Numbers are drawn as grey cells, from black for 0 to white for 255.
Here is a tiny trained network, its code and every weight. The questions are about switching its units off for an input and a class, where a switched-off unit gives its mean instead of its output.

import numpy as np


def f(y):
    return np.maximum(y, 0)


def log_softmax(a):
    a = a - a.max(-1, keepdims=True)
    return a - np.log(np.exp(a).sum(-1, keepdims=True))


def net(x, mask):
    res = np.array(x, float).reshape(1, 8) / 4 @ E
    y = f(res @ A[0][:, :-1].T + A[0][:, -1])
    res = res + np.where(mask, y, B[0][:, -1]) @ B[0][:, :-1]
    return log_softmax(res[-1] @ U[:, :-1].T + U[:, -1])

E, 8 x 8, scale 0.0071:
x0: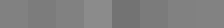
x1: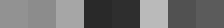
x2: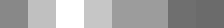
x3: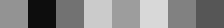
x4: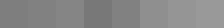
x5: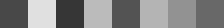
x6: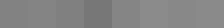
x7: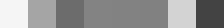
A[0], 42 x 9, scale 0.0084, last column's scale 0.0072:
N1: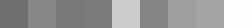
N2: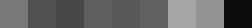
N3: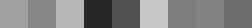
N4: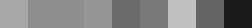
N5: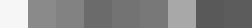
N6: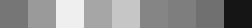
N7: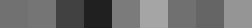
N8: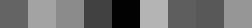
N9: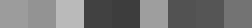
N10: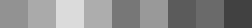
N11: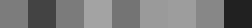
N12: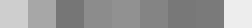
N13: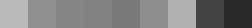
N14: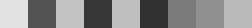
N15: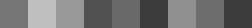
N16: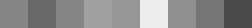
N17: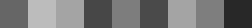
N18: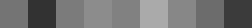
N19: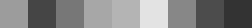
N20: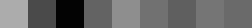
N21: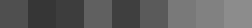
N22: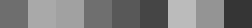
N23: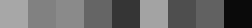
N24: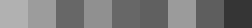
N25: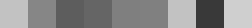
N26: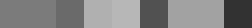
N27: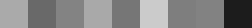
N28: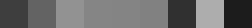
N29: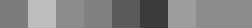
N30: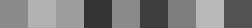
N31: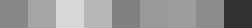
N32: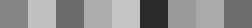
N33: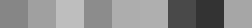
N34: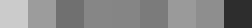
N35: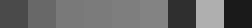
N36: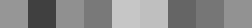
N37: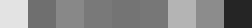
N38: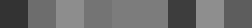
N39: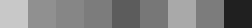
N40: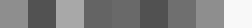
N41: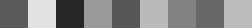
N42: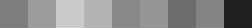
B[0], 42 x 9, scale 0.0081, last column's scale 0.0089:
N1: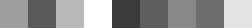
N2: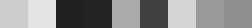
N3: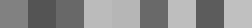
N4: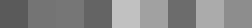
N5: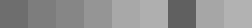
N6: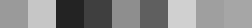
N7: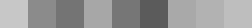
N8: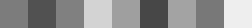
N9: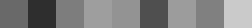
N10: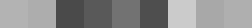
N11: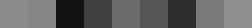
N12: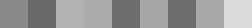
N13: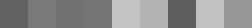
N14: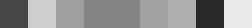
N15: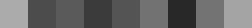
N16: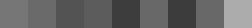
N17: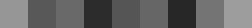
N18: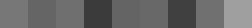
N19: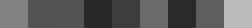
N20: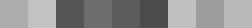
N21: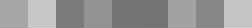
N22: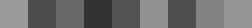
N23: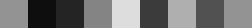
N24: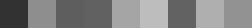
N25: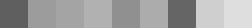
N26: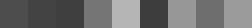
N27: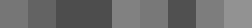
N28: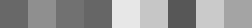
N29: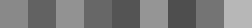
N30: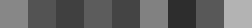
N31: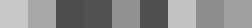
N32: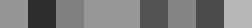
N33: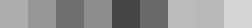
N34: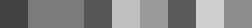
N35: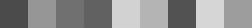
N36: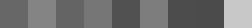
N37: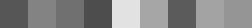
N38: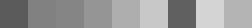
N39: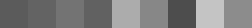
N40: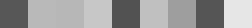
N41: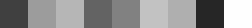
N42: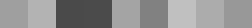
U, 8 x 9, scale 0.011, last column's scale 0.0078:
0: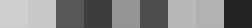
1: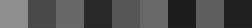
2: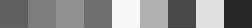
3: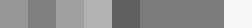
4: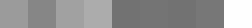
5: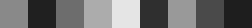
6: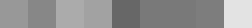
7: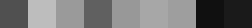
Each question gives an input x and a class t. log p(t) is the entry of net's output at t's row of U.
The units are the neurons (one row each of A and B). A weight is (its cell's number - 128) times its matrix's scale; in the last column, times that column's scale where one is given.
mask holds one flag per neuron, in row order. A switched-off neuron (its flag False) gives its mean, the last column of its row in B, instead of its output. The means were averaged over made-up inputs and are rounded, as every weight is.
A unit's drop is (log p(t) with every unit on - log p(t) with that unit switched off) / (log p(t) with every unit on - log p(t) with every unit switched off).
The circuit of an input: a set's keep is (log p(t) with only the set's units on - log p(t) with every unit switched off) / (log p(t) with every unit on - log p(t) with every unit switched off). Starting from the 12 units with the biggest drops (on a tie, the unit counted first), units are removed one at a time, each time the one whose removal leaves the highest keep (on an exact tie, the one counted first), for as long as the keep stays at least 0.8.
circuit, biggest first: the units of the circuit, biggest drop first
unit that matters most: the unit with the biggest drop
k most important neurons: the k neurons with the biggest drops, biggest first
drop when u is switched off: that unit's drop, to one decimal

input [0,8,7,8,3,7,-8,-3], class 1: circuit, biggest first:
(N19 N16)
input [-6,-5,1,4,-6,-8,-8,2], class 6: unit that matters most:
N41
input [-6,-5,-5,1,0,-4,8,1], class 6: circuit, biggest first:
(N1 N8 N3)
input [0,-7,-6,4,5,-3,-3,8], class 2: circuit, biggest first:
(N25 N37)
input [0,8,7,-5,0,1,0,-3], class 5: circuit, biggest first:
(N8 N9 N3)
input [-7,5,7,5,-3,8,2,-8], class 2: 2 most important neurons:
(N38 N28)
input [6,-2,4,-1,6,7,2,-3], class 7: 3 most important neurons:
(N41 N7 N25)
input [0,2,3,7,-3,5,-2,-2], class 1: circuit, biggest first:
(N19 N16)
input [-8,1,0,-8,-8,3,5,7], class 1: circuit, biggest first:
(N15 N17)
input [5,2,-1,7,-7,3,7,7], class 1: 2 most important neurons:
(N19 N16)
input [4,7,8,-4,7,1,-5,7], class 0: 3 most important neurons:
(N10 N31 N33)
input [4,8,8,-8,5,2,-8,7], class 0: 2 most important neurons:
(N10 N31)
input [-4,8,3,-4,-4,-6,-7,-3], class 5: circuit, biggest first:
(N9 N3)
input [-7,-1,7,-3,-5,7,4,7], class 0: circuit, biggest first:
(N31)
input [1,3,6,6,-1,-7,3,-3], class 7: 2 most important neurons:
(N14 N40)
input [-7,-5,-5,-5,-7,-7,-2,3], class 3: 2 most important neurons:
(N41 N1)
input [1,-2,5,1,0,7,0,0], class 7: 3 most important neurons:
(N41 N7 N8)
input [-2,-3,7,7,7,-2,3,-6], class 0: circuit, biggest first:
(N6 N42 N31)
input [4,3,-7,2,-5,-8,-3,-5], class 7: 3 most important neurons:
(N14 N40 N33)
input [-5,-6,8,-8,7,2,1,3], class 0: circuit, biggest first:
(N6)
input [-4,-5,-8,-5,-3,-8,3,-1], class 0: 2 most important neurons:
(N2 N20)
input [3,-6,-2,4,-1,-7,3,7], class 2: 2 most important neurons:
(N37 N25)
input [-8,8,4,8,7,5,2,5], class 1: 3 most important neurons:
(N19 N16 N27)
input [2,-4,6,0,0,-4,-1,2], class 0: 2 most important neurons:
(N6 N31)
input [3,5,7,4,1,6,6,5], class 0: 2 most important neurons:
(N10 N31)
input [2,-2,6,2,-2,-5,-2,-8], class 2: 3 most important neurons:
(N28 N38 N35)
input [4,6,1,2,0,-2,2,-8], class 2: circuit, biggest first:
(N28)
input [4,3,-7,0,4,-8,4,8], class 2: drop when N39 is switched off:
0.1
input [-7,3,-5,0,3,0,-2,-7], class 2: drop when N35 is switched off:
0.4
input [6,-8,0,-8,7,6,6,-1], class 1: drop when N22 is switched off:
0.1
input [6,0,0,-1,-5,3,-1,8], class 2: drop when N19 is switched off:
0.0
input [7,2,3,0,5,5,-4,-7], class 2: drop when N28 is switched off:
0.2
